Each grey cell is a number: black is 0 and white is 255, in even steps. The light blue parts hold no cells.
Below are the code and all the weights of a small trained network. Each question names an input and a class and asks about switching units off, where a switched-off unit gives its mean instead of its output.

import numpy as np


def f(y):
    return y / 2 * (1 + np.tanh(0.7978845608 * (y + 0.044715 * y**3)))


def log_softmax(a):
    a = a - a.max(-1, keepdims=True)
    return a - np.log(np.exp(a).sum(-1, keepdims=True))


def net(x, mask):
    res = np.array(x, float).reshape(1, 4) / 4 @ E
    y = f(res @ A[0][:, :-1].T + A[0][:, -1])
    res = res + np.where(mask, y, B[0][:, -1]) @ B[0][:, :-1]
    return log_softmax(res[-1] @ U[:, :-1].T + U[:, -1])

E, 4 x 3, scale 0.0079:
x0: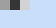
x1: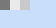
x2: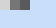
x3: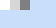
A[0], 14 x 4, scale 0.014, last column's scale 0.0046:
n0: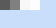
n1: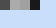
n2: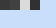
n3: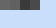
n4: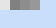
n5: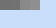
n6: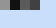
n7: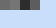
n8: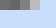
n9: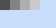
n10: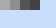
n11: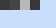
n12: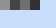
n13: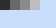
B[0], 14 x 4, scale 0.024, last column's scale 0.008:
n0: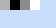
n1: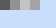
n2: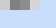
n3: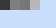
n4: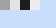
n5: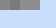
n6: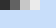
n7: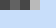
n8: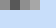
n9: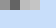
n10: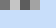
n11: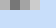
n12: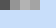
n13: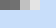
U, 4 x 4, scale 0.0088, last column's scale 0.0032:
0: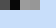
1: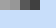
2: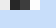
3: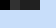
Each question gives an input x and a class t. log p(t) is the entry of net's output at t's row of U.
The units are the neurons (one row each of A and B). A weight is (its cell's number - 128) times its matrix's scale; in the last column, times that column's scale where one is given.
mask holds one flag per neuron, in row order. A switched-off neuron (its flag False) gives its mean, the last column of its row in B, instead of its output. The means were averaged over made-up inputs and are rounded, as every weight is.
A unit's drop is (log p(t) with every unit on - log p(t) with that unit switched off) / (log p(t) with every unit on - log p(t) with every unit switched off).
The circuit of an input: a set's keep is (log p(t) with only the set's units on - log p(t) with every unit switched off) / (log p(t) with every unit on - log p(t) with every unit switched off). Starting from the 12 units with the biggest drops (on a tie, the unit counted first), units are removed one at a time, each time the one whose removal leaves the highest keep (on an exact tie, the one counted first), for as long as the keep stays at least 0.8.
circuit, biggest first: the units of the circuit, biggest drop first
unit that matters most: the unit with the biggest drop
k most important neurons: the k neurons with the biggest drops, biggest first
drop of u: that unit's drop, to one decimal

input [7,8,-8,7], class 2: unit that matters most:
n0
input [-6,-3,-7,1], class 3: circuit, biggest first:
(n0, n2)
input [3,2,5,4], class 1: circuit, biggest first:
(n0, n4)
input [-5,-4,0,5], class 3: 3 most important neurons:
(n2, n7, n11)
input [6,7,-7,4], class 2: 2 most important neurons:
(n6, n0)
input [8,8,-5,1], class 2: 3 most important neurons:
(n2, n6, n0)
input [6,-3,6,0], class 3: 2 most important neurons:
(n6, n4)
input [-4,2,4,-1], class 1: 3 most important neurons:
(n0, n6, n3)
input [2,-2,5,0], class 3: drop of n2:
0.3
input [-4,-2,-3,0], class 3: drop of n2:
0.2
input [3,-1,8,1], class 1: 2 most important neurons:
(n0, n4)
